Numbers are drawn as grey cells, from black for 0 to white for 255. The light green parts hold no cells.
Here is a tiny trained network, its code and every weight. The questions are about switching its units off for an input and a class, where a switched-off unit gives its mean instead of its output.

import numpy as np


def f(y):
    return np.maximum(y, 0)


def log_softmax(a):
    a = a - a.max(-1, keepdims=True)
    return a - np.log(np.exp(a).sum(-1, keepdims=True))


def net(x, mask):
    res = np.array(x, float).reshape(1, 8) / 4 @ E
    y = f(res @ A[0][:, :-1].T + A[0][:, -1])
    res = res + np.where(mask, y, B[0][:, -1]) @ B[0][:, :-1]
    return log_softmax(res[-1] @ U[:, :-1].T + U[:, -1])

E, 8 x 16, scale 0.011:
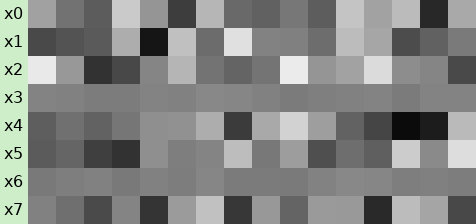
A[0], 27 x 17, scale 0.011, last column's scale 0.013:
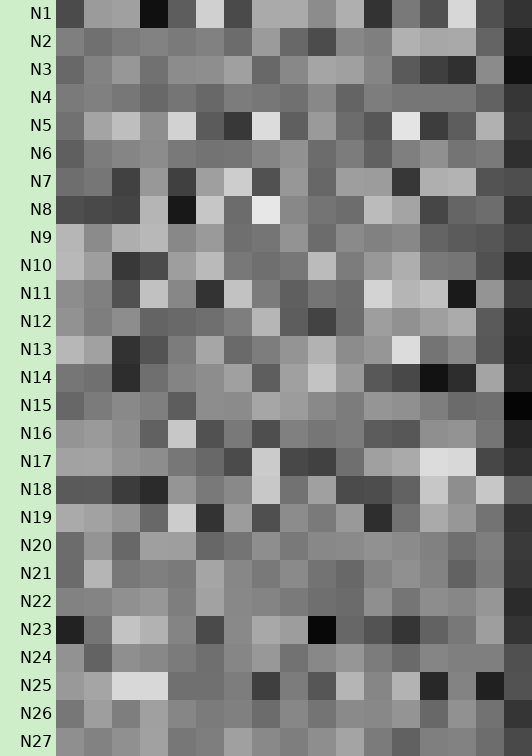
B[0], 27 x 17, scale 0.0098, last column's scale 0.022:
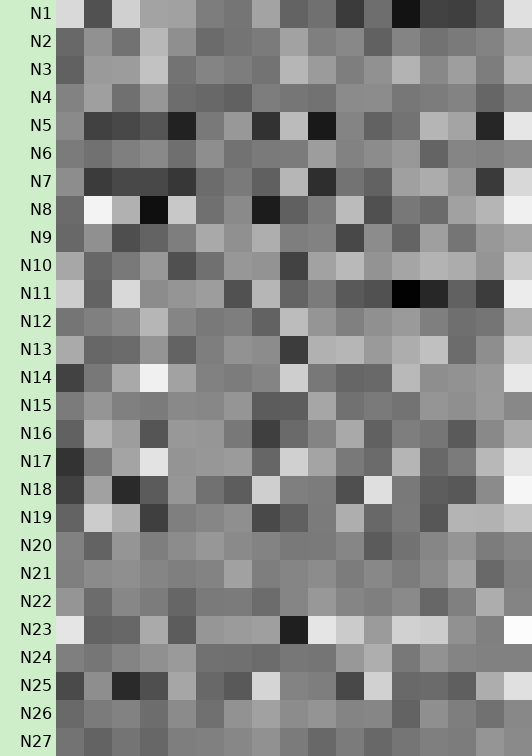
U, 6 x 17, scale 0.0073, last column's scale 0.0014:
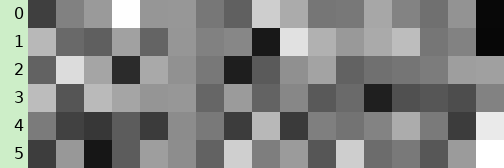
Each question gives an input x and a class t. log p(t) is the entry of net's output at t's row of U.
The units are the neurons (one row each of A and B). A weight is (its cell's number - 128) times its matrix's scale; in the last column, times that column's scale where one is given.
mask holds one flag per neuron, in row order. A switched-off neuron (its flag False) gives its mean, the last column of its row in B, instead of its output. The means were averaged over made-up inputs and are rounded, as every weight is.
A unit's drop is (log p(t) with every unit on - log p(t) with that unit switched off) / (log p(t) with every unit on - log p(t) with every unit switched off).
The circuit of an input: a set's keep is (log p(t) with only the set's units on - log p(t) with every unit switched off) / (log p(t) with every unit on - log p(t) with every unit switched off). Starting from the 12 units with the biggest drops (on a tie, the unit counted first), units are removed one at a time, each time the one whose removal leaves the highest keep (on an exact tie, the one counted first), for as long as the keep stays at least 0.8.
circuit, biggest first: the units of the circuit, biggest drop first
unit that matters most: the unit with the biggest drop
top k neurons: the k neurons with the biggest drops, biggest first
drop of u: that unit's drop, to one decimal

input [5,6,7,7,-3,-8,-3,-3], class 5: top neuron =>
(N25)
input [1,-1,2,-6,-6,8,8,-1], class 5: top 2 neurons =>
(N18; N14)
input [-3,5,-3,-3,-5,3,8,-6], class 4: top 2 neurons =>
(N5; N14)
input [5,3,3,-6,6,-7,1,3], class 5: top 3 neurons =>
(N25; N17; N9)
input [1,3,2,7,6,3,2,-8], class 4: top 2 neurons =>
(N5; N17)
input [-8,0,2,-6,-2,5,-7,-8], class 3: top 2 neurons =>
(N1; N7)
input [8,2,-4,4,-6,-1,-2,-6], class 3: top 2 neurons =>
(N11; N14)
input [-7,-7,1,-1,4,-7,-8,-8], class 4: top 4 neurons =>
(N5; N8; N11; N18)
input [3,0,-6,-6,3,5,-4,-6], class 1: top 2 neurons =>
(N23; N7)
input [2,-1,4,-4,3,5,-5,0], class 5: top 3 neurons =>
(N23; N18; N17)
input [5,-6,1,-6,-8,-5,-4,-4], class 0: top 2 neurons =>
(N17; N8)
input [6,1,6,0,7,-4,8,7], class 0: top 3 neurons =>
(N14; N5; N23)
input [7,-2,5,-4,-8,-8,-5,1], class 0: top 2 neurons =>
(N17; N18)
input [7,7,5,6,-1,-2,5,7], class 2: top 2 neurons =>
(N8; N1)
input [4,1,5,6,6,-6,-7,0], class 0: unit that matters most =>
N14
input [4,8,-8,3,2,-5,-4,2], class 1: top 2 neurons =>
(N23; N19)
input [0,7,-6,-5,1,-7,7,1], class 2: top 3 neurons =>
(N8; N18; N13)
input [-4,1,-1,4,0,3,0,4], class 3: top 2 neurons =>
(N5; N1)
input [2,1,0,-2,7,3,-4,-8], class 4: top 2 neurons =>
(N5; N17)
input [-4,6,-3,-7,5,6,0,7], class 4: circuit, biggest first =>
(N7)
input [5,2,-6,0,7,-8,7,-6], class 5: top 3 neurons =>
(N25; N17; N9)
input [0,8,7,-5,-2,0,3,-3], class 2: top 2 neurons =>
(N8; N23)
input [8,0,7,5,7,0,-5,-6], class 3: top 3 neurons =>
(N11; N23; N17)
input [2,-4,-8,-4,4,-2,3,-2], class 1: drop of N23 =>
1.2
